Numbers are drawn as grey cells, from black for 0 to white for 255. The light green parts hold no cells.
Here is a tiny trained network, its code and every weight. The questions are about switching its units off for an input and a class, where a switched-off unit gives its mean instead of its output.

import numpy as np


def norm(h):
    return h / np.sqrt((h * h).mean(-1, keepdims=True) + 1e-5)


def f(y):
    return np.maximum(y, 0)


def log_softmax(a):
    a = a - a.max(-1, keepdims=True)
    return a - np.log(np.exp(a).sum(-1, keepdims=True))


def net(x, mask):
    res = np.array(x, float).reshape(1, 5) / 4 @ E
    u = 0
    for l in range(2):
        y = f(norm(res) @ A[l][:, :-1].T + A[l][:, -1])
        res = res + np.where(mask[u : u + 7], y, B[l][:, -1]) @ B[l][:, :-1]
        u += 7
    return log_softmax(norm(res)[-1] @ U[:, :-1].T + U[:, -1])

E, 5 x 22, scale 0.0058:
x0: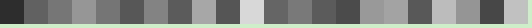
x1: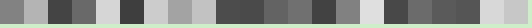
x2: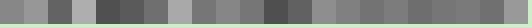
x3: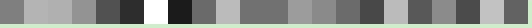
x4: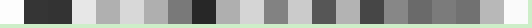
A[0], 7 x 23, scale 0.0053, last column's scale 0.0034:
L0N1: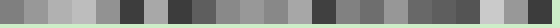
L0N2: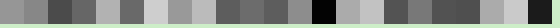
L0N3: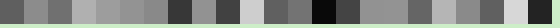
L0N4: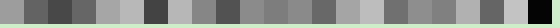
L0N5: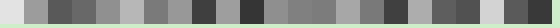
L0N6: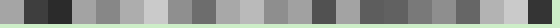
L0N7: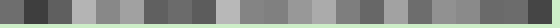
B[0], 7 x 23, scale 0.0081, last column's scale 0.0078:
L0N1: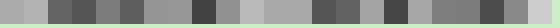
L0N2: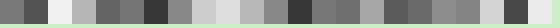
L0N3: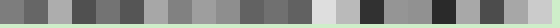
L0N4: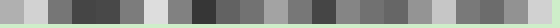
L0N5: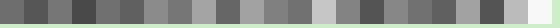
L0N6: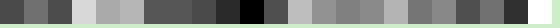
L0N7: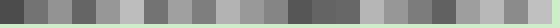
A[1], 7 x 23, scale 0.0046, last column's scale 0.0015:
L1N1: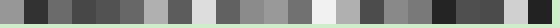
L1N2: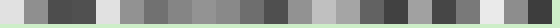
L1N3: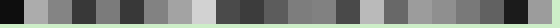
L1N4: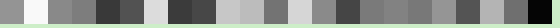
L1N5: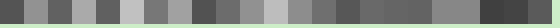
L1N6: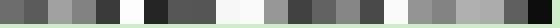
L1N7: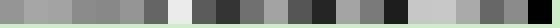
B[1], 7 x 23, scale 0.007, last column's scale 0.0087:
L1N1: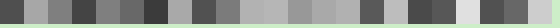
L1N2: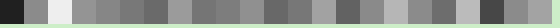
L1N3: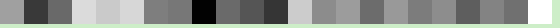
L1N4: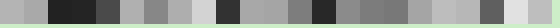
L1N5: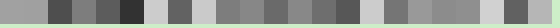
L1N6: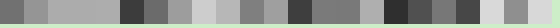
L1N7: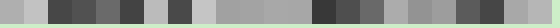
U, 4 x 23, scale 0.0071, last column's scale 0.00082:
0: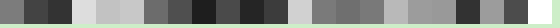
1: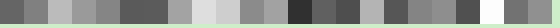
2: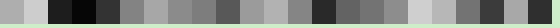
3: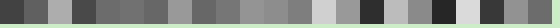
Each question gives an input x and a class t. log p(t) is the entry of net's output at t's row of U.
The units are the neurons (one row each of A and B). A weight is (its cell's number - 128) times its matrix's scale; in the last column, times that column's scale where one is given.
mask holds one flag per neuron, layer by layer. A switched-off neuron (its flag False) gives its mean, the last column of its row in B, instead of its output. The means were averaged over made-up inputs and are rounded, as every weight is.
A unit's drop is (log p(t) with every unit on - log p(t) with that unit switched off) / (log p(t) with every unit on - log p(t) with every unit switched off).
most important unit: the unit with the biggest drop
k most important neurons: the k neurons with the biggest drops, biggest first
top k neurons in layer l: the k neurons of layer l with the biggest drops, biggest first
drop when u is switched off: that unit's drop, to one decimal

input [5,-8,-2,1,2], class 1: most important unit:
L1N6
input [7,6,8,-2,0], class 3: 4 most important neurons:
(L0N3 L1N1 L1N6 L0N7)
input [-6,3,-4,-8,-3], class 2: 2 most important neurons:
(L0N4 L1N7)
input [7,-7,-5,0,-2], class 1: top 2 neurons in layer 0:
(L0N5 L0N7)
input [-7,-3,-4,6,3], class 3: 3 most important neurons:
(L0N5 L0N4 L1N1)
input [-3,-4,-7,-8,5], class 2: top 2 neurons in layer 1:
(L1N3 L1N7)
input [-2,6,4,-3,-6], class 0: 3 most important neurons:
(L1N3 L1N6 L0N7)
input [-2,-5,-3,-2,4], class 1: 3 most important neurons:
(L0N7 L1N6 L1N3)
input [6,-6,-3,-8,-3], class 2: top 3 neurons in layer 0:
(L0N2 L0N4 L0N5)
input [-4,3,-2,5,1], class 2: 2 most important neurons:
(L0N1 L1N4)
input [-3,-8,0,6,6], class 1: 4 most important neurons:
(L1N6 L0N7 L1N3 L0N4)
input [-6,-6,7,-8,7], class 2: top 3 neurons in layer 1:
(L1N3 L1N7 L1N5)
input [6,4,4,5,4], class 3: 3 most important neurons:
(L0N3 L0N4 L1N3)
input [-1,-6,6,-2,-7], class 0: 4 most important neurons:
(L1N3 L0N2 L0N5 L0N3)
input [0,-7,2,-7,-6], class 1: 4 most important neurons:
(L0N6 L1N6 L0N1 L0N5)
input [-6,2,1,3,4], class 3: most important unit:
L0N5
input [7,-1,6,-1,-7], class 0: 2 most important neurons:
(L1N3 L0N5)
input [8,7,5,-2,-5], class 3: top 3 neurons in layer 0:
(L0N3 L0N6 L0N7)
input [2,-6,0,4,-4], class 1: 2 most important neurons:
(L0N6 L1N6)
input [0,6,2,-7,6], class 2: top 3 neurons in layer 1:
(L1N7 L1N3 L1N6)
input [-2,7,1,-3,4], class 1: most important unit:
L0N2
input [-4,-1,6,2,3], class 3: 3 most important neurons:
(L0N5 L1N3 L1N1)
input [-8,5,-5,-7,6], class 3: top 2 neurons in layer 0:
(L0N5 L0N1)
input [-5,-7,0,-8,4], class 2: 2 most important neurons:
(L0N4 L0N2)
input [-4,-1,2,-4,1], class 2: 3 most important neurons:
(L0N4 L0N3 L1N7)
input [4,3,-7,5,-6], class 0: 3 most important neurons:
(L1N3 L0N4 L0N5)
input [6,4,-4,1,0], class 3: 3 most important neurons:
(L0N3 L1N1 L0N7)
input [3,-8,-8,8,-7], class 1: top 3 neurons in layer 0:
(L0N6 L0N4 L0N5)
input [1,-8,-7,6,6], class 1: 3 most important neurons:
(L1N6 L0N7 L1N3)
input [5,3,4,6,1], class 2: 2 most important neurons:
(L0N1 L1N4)
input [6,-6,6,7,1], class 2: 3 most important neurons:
(L1N4 L0N2 L0N1)
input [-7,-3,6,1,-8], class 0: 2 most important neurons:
(L1N3 L0N3)
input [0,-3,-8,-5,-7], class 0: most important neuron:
(L1N3)
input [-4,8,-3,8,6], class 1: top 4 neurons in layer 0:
(L0N2 L0N4 L0N6 L0N1)
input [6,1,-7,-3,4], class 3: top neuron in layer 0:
(L0N3)
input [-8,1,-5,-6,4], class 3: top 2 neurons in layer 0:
(L0N5 L0N1)
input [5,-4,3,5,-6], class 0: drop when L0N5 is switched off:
0.4
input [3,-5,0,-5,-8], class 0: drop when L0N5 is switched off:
0.1
